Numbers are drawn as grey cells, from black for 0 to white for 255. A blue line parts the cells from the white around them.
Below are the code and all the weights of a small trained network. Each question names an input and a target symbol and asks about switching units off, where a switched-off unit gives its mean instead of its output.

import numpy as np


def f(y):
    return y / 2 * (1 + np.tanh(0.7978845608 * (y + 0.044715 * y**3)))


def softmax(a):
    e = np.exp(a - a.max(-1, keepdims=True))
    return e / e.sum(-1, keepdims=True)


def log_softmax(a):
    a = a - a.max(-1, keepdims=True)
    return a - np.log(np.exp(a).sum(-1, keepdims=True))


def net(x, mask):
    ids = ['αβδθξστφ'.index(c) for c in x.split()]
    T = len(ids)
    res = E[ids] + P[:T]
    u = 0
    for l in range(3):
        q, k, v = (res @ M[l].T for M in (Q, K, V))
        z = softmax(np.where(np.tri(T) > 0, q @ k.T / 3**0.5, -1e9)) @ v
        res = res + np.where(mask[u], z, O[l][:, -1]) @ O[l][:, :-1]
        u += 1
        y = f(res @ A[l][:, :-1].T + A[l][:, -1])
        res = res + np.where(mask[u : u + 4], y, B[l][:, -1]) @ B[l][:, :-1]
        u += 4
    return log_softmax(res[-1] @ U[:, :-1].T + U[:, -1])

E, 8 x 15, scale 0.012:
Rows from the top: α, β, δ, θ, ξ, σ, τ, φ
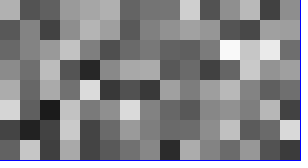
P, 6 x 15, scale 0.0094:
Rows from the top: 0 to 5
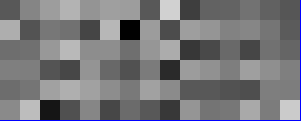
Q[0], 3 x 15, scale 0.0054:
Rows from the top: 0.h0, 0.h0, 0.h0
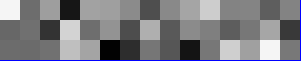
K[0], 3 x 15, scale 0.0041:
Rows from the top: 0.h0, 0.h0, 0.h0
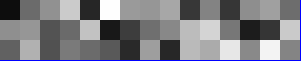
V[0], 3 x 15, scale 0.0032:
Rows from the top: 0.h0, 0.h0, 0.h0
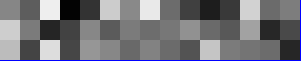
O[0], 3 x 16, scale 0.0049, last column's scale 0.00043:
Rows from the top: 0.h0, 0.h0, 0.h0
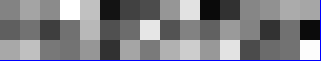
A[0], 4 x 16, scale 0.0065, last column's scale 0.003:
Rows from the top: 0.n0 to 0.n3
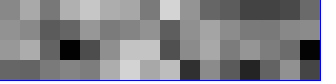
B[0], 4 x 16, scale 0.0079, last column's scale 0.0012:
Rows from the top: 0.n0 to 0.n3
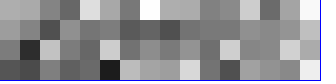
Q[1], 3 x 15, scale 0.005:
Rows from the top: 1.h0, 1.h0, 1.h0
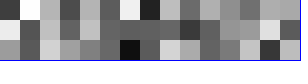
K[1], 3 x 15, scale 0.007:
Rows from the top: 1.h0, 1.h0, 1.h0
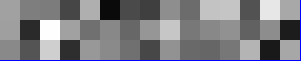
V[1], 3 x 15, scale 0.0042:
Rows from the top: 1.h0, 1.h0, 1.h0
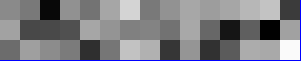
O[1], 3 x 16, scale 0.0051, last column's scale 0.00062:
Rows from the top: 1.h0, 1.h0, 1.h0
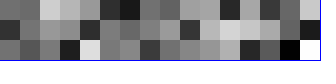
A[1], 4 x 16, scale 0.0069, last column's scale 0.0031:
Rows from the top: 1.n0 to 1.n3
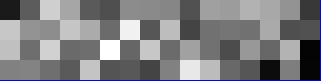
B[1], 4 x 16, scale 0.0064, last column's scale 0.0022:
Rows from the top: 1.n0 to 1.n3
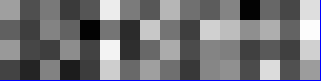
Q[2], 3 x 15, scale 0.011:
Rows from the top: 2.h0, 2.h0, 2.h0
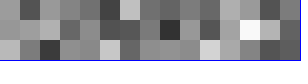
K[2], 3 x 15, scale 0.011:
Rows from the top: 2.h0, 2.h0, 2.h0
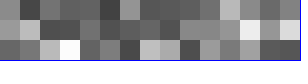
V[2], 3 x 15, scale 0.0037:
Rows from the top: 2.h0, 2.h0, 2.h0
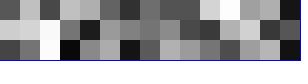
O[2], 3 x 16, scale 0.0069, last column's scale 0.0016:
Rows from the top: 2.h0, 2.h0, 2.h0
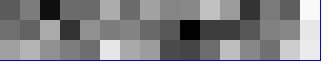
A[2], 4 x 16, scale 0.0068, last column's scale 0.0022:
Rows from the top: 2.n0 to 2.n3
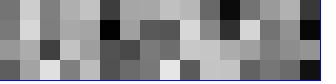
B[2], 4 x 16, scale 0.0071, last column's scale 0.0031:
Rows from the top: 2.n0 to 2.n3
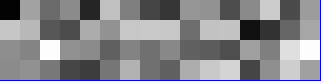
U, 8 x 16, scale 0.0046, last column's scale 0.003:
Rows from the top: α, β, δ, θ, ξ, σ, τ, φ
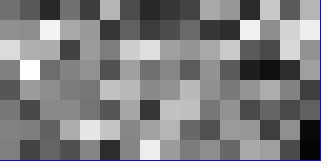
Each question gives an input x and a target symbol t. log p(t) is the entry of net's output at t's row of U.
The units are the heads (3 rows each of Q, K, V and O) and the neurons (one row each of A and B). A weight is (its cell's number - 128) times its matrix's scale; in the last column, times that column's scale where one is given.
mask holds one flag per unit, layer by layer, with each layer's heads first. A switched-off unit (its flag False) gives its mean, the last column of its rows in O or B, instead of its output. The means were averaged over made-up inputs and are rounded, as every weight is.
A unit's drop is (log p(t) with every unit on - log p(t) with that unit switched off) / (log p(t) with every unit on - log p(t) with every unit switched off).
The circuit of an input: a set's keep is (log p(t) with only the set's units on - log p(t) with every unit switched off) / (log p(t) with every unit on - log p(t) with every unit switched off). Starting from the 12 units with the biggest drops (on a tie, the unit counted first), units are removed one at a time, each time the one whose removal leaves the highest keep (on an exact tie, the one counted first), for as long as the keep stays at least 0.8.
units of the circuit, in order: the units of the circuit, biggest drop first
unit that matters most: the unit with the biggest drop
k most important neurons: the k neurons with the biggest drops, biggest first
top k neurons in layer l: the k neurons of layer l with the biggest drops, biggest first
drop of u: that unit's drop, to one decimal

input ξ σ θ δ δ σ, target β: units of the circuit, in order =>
(1.h0 2.n2)
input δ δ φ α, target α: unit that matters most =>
1.n3
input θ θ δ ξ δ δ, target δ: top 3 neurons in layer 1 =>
(1.n1 1.n2 1.n0)
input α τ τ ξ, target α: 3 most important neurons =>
(1.n3 0.n0 0.n3)
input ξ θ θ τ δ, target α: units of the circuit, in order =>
(1.n0 0.h0)
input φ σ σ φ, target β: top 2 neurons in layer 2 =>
(2.n2 2.n1)
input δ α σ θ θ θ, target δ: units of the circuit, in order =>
(2.n1 0.h0 2.h0)
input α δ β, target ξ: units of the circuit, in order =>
(2.n0 0.n3 2.h0 0.n0)
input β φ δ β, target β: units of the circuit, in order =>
(2.h0 2.n2 1.n0)
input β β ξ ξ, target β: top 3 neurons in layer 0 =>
(0.n1 0.n3 0.n0)
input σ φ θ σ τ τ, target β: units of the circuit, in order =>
(2.h0 2.n2)
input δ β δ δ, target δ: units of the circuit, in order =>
(2.n1 1.h0 1.n1 1.n2)
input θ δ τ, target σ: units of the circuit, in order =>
(2.h0 0.n3 1.n0)
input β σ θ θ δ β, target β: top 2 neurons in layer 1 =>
(1.n3 1.n0)
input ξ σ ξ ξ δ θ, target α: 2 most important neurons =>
(1.n2 0.n2)
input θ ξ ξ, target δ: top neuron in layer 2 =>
(2.n3)
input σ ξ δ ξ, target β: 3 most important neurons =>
(2.n2 1.n3 1.n0)
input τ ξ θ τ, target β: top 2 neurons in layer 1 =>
(1.n0 1.n1)
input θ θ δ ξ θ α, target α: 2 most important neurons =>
(1.n3 2.n2)
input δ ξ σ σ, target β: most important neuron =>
(2.n2)
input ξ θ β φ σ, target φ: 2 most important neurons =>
(1.n1 0.n3)
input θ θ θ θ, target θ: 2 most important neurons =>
(2.n1 1.n1)
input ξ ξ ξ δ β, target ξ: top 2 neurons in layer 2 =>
(2.n0 2.n1)
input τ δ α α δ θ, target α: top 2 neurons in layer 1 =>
(1.n2 1.n0)
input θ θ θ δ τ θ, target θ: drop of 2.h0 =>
0.2
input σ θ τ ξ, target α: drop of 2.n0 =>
0.0
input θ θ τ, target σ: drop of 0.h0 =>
-0.1
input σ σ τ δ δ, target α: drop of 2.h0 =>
0.3
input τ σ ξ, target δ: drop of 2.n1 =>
-0.1
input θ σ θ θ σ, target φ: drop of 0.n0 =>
0.1
